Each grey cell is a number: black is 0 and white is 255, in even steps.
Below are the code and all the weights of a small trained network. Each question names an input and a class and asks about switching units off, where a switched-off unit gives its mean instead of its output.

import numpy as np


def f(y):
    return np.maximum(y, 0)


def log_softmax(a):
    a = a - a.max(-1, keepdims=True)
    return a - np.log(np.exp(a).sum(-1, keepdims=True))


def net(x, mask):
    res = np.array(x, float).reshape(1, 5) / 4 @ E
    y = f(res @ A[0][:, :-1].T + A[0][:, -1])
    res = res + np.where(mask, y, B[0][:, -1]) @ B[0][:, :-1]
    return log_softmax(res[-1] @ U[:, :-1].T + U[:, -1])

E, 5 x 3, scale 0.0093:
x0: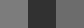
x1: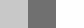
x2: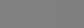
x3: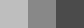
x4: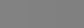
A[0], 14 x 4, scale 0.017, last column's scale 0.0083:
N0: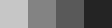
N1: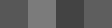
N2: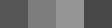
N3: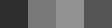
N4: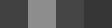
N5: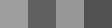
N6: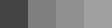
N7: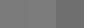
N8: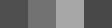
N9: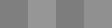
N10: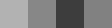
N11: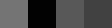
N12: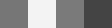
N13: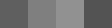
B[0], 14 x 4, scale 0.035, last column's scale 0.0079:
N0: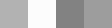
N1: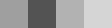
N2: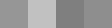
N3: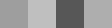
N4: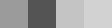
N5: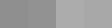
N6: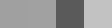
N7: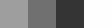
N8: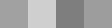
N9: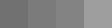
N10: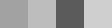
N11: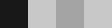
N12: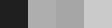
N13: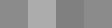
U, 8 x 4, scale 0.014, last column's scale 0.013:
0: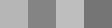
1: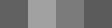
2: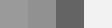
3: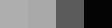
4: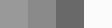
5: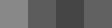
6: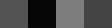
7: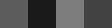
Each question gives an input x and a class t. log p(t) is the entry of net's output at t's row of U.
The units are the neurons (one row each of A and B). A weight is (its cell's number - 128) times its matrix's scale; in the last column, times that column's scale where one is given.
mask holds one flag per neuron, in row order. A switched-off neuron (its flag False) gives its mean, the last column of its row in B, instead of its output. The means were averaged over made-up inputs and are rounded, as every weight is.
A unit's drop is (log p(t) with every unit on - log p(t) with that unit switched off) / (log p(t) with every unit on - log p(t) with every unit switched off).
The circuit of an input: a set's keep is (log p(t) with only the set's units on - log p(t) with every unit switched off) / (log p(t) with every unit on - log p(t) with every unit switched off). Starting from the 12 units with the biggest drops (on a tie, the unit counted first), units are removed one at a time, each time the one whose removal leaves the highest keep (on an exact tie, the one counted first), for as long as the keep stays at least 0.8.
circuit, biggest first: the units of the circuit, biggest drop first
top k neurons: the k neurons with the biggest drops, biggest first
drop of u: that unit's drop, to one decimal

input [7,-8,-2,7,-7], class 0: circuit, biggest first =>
N4
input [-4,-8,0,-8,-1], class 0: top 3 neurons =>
N4, N1, N10
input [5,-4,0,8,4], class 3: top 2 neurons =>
N10, N0
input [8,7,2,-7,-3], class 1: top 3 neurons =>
N11, N4, N1
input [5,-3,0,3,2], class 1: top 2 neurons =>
N11, N6
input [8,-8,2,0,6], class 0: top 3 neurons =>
N4, N1, N12
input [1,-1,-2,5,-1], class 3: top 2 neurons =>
N10, N0
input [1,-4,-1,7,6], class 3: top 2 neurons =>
N10, N0
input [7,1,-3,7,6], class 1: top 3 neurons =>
N11, N6, N3
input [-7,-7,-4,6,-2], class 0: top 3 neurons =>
N4, N1, N11
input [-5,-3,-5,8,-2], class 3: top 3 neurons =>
N10, N0, N11
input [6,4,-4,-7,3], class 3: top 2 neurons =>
N12, N8
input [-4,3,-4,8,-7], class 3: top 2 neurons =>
N0, N10
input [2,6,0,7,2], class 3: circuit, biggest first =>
N0
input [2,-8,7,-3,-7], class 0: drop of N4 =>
1.0
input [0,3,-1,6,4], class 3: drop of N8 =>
-0.1
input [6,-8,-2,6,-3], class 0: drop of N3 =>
0.0
